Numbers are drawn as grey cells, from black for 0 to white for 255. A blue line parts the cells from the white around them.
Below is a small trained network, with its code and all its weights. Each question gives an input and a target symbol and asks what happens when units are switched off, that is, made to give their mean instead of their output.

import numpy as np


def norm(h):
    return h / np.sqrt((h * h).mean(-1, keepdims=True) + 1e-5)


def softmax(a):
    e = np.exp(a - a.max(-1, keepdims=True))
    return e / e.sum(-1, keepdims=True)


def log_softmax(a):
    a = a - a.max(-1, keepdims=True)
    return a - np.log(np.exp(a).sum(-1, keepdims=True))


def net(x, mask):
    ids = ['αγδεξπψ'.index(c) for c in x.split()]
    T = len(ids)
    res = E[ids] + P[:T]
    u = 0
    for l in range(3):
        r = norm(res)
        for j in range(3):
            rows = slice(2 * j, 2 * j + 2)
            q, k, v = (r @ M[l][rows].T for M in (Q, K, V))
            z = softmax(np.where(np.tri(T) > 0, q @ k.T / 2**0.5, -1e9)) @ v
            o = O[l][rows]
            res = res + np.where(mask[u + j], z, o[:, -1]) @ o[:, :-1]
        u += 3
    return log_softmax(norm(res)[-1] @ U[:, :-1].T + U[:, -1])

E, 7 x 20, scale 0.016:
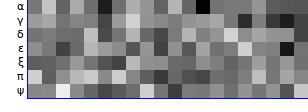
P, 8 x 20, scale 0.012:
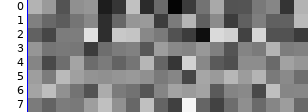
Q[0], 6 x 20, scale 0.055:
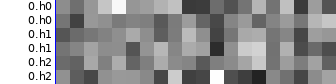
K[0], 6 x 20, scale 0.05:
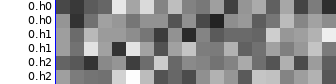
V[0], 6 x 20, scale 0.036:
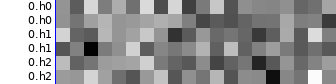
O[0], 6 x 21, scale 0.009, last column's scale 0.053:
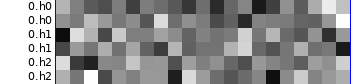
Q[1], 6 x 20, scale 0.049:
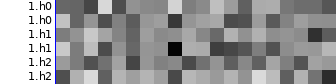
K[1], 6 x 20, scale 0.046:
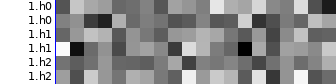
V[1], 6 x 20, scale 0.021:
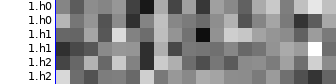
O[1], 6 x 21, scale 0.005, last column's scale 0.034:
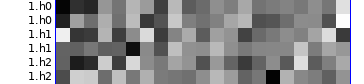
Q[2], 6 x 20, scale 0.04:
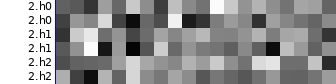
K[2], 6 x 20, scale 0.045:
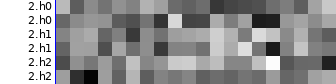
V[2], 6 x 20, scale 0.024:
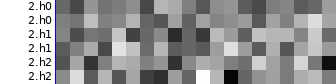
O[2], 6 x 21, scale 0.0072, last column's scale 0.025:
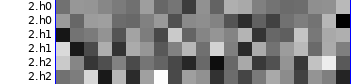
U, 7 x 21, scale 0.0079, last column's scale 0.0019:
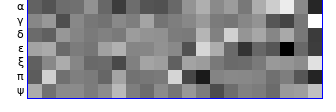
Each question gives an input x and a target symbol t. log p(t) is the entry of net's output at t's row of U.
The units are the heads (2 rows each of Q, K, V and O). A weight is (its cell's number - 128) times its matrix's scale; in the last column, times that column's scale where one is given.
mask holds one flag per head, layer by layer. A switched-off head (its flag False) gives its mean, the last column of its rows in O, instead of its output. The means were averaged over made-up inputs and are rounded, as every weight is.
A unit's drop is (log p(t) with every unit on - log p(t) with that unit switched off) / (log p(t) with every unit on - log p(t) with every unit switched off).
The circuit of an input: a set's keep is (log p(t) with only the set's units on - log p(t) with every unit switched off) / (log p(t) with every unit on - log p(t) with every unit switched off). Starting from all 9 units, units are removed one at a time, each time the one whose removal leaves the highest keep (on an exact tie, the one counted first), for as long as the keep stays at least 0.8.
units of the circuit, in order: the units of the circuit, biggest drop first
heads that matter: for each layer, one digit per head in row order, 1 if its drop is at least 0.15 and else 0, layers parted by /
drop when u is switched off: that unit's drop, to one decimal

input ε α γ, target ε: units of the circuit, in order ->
0.h1
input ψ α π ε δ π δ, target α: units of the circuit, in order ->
0.h0, 2.h2, 2.h1
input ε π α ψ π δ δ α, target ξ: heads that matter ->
101 / 000 / 000
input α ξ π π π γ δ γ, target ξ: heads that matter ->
001 / 000 / 000
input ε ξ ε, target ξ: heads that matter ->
100 / 000 / 001
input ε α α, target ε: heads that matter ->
011 / 000 / 000
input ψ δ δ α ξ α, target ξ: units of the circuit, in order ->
2.h2, 0.h2
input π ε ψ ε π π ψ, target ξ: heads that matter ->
001 / 000 / 101
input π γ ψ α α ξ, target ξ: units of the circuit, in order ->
2.h2, 0.h1
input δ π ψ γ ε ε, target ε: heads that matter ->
010 / 000 / 010
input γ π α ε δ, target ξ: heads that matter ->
001 / 000 / 000
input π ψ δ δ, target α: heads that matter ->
100 / 000 / 000
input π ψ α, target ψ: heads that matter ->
010 / 000 / 000
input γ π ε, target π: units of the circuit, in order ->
0.h1
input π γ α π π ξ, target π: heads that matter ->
010 / 000 / 000
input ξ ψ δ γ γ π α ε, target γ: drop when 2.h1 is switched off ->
0.0
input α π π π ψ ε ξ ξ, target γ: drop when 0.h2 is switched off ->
0.8
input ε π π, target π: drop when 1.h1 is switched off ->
0.1
